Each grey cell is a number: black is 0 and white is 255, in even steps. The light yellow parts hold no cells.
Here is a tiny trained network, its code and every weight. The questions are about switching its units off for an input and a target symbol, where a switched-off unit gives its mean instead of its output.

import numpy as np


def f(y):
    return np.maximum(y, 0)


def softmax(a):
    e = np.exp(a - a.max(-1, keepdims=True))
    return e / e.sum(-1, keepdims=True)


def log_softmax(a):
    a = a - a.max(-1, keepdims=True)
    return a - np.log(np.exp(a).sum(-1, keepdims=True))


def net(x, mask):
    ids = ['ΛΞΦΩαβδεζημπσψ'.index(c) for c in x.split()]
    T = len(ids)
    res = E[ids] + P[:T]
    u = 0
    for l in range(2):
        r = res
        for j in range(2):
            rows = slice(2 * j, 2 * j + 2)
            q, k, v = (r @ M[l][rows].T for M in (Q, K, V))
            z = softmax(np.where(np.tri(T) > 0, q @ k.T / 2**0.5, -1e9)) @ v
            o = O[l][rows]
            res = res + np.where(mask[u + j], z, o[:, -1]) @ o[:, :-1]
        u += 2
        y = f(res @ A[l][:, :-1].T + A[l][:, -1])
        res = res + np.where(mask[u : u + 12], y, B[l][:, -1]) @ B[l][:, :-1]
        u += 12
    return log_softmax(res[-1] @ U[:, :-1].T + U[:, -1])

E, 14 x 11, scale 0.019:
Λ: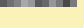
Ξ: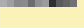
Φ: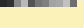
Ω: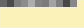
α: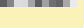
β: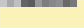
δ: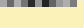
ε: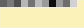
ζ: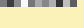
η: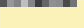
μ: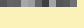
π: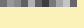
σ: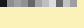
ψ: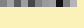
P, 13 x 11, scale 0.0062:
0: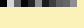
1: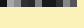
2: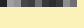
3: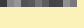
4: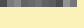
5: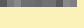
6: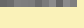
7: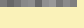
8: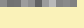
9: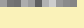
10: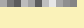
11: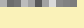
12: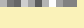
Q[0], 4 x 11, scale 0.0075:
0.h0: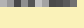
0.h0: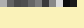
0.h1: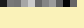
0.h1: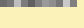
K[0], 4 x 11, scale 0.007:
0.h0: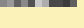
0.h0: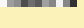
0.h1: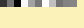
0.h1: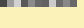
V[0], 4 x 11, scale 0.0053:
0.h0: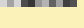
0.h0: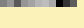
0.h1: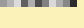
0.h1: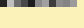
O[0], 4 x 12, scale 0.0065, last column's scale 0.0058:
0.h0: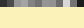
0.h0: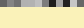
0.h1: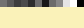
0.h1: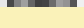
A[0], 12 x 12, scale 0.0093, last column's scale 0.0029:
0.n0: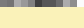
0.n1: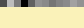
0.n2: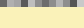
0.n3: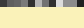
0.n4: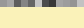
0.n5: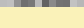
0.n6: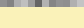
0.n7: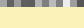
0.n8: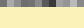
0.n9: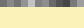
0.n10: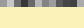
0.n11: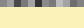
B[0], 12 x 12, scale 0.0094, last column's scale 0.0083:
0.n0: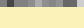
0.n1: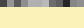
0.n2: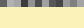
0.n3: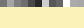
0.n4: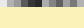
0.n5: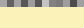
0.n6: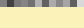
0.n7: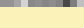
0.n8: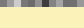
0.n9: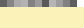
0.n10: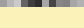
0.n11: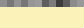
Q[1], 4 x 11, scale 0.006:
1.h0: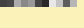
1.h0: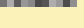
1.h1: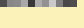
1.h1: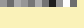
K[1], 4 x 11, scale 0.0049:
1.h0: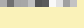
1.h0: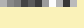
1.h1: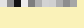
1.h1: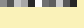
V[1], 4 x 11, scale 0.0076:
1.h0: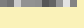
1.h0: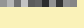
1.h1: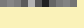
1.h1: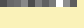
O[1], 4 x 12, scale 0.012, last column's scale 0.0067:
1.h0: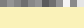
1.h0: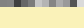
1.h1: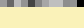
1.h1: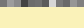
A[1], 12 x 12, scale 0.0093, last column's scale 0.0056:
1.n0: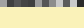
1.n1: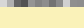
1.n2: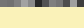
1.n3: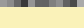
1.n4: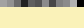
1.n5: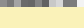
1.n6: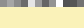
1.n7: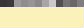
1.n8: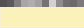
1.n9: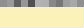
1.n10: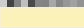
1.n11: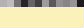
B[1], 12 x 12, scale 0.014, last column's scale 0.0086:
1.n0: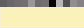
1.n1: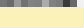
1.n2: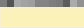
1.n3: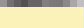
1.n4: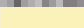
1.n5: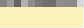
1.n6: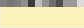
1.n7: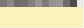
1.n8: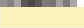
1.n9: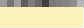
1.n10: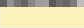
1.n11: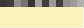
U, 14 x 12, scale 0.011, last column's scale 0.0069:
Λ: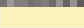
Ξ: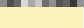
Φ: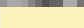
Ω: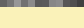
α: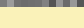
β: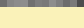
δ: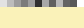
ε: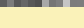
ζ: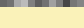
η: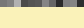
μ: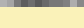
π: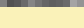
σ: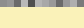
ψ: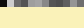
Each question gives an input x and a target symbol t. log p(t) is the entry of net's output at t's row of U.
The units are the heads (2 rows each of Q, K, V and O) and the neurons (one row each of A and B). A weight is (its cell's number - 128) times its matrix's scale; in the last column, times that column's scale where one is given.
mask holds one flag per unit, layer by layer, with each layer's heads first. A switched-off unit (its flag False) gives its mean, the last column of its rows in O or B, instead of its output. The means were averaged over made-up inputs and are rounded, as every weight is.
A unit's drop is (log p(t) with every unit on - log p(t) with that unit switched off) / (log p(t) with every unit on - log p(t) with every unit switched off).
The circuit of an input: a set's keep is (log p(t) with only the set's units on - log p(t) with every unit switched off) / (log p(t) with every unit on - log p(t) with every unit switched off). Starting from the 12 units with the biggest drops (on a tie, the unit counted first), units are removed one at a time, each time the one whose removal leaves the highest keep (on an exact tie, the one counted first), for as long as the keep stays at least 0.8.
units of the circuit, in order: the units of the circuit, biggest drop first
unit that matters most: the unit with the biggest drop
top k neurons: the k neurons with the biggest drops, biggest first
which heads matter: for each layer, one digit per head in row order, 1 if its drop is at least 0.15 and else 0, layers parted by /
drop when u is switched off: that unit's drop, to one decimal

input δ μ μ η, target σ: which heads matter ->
00 / 11
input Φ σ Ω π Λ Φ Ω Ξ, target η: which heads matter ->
01 / 00
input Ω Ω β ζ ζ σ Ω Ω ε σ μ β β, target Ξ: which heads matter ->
11 / 00
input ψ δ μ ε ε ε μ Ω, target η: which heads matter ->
01 / 01
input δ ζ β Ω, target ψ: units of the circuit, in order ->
0.h1
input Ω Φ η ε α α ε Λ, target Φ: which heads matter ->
00 / 10
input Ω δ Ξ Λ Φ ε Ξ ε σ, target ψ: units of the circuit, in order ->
1.h1, 0.n1, 0.h1
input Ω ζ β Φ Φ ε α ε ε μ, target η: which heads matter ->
01 / 01
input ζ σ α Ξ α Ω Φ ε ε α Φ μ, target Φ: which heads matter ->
00 / 10
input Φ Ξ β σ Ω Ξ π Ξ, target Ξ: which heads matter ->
10 / 00
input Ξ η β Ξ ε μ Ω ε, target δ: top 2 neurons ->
0.n3, 0.n4
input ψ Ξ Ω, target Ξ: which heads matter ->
00 / 01
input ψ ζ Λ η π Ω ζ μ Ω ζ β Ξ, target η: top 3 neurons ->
1.n11, 0.n4, 0.n5
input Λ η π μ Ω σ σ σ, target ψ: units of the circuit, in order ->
1.h1
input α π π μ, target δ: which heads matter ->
10 / 01
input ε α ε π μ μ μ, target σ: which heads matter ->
01 / 11
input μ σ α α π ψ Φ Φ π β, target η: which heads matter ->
00 / 00
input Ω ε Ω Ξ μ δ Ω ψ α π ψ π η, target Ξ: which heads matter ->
00 / 01
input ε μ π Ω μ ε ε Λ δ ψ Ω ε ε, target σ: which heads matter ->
01 / 00
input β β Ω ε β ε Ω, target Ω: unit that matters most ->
1.n8
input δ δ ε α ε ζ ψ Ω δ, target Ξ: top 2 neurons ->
0.n7, 1.n8
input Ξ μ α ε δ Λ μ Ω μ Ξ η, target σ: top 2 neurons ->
1.n6, 1.n1
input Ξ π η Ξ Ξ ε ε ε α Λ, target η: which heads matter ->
01 / 01
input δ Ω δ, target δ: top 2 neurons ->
0.n7, 0.n0
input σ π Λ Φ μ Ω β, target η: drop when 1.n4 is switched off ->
-0.1
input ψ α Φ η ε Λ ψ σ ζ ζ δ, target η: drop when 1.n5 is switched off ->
-0.1
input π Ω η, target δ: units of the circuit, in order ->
1.n11
